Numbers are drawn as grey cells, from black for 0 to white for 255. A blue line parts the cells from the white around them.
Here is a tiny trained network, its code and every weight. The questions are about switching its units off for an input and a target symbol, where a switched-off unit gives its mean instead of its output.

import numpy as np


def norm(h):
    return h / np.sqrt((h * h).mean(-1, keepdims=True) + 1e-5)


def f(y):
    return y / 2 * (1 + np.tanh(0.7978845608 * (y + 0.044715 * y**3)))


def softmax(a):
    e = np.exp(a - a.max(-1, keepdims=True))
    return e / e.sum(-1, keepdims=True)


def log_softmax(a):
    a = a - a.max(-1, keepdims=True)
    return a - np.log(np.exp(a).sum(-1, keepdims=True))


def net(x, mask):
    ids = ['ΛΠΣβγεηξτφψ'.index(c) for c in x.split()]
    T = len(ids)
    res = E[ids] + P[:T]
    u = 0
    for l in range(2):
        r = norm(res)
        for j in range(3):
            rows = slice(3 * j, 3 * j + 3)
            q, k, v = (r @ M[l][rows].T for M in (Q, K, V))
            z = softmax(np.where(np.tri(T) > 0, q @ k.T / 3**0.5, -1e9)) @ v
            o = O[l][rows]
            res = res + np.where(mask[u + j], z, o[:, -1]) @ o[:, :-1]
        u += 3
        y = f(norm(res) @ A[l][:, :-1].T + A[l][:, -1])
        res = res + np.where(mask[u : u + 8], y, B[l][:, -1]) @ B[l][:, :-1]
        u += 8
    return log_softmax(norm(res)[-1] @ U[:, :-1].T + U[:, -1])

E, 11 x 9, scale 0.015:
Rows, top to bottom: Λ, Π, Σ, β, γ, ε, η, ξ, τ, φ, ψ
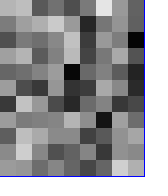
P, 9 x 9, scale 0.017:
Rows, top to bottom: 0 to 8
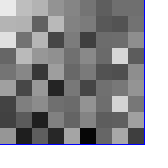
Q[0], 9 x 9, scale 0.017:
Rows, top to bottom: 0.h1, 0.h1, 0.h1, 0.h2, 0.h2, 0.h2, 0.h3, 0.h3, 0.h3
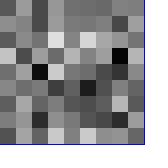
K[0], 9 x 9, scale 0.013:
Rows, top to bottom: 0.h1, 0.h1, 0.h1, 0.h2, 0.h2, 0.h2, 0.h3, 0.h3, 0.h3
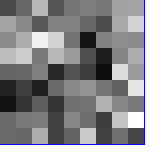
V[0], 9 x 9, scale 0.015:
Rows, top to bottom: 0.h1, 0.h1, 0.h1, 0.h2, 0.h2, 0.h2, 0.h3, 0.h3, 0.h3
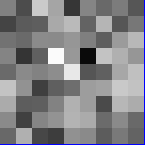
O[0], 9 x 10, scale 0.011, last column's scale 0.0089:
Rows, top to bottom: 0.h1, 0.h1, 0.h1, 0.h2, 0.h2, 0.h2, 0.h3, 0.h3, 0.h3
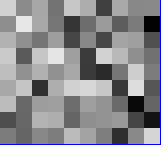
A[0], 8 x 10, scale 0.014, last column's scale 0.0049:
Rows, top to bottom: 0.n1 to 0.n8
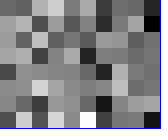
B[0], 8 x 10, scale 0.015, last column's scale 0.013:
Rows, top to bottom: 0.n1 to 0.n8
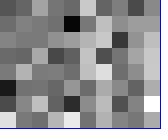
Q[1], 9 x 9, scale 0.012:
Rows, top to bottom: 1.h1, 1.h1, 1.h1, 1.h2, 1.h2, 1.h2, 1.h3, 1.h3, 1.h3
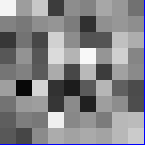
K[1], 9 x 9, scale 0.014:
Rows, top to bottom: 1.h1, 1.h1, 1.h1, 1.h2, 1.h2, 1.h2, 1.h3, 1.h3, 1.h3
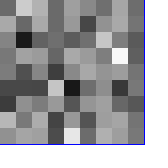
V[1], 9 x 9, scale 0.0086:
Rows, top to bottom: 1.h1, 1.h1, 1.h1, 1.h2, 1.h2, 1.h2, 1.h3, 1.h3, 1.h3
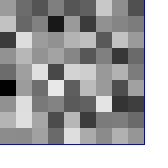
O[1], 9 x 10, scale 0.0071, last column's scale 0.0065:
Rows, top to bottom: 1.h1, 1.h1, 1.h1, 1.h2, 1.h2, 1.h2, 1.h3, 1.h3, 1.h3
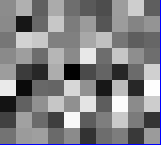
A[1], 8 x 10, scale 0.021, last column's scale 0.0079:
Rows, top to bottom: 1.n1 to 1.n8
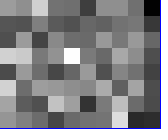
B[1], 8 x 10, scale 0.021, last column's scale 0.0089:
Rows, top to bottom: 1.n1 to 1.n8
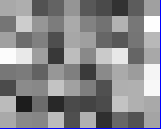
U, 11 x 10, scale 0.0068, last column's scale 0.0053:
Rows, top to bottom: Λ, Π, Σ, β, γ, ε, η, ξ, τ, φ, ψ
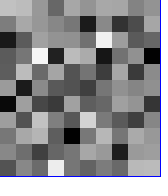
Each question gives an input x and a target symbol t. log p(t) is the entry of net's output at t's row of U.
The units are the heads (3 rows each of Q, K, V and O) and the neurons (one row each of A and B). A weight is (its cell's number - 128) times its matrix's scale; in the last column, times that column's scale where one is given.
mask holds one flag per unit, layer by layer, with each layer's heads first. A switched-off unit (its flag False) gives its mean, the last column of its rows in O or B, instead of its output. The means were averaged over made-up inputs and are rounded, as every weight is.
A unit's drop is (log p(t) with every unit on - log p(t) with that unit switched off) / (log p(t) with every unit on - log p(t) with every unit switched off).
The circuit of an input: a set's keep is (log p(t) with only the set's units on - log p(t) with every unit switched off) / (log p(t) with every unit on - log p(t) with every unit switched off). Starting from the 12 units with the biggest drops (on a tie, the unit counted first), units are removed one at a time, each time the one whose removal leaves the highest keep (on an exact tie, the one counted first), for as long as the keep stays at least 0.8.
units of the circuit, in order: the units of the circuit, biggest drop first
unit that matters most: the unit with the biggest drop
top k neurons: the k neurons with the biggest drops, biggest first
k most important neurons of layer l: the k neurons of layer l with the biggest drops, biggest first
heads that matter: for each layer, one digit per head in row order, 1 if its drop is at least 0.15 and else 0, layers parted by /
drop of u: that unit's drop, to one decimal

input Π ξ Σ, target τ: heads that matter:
001 / 000
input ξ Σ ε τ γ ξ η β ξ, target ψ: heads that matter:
111 / 000
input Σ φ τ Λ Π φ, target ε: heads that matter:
010 / 000
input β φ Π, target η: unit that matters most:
0.h2
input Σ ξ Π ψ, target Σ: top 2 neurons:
[0.n3; 0.n5]
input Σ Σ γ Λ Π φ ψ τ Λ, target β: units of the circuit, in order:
[0.n4; 0.h2; 1.n5]
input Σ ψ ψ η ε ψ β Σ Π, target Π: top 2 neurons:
[1.n1; 0.n3]
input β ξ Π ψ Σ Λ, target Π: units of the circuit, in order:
[0.h2; 1.n1]
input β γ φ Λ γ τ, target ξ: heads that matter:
010 / 000
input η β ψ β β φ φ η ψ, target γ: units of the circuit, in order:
[0.h2; 1.n8; 1.n2]
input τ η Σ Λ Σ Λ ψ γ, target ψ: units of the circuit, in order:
[0.h2; 1.n6]
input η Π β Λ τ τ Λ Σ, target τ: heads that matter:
000 / 000
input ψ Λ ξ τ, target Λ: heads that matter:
010 / 000
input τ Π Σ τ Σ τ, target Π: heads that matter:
110 / 000
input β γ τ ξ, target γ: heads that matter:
011 / 000
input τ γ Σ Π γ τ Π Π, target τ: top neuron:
[0.n7]
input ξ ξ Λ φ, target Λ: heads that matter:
010 / 000
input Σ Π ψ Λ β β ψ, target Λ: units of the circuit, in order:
[0.h2; 1.n4; 0.n8]
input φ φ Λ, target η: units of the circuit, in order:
[0.h2; 1.n5]
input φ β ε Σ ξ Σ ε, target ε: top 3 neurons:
[0.n7; 1.n7; 0.n5]
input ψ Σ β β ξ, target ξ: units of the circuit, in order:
[0.h3]
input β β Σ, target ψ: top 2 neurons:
[0.n4; 1.n6]
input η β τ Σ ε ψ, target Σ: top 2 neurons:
[0.n3; 0.n6]
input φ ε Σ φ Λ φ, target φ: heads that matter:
110 / 000
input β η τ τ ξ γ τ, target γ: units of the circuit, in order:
[0.h2; 1.n8; 0.n7]
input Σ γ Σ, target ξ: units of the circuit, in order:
[0.h2; 1.n8]
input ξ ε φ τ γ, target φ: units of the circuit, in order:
[0.h2; 0.n8]
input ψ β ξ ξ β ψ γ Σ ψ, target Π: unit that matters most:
0.h1
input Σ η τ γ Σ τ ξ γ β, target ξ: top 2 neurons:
[1.n8; 0.n3]
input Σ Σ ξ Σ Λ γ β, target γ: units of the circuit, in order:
[0.h2; 1.n8; 0.n7]
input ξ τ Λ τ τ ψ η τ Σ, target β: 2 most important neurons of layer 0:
[0.n4; 0.n8]
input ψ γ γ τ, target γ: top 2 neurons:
[1.n8; 1.n5]
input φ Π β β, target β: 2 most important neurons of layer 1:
[1.n6; 1.n4]
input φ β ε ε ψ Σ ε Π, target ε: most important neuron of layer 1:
[1.n7]
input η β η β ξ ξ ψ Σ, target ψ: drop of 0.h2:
1.5
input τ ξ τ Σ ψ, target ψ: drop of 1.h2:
0.0
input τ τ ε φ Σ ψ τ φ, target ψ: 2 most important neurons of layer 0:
[0.n8; 0.n5]
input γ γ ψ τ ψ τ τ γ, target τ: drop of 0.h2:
0.1
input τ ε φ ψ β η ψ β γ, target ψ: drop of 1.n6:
0.2
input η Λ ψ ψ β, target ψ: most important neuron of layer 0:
[0.n7]
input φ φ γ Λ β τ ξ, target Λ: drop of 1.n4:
0.4
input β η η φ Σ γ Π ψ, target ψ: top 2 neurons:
[1.n6; 0.n4]
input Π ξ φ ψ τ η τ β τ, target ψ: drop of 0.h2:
0.9
